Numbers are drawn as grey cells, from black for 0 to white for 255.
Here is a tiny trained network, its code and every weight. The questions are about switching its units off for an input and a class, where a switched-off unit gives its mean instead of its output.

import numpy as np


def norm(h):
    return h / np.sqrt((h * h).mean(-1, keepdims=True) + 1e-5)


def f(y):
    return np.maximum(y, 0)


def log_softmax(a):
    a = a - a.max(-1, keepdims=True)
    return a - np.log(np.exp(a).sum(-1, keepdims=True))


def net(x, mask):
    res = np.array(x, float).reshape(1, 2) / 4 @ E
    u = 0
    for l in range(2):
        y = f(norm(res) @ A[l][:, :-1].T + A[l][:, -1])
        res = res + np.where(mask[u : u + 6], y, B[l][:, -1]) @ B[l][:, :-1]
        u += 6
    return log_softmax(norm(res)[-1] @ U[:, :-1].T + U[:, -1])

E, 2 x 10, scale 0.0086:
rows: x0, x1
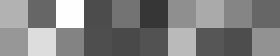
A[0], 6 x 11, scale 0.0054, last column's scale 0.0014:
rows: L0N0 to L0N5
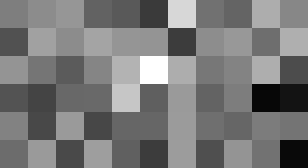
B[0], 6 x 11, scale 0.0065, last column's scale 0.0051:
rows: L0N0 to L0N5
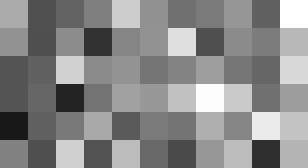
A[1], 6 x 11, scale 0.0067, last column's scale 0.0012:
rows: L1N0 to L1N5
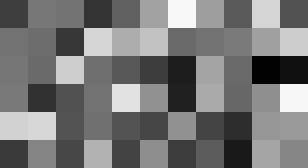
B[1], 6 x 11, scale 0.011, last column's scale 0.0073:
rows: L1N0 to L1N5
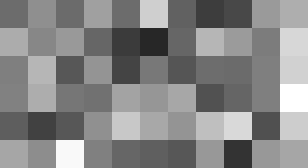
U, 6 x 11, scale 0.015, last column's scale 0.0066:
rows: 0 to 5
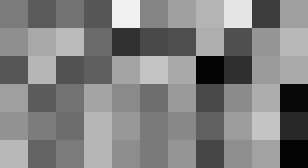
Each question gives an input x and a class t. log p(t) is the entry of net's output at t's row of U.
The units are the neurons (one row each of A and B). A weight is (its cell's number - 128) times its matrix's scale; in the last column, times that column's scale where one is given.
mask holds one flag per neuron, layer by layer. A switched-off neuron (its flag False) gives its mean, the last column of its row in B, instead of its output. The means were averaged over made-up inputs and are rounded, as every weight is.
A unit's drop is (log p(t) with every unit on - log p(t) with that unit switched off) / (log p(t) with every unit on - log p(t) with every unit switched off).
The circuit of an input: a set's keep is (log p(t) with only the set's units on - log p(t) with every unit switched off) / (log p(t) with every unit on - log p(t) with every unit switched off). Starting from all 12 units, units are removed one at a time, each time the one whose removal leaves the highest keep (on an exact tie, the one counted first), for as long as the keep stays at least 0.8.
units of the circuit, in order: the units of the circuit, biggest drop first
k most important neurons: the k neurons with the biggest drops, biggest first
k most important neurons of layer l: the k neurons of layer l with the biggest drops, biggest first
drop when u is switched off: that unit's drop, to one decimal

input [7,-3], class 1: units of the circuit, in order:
L1N2
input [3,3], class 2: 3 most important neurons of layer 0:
L0N4, L0N5, L0N2
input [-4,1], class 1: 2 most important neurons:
L1N1, L0N0
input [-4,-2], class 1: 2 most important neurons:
L1N1, L0N0
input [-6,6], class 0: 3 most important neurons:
L1N4, L0N4, L0N5
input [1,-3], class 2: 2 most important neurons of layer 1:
L1N4, L1N3
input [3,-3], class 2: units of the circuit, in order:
L1N1, L1N4, L1N3
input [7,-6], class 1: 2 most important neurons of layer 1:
L1N4, L1N2
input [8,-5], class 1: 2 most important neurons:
L1N2, L1N4
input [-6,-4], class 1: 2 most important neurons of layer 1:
L1N1, L1N4
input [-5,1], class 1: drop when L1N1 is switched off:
0.1
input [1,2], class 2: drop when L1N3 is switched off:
0.1
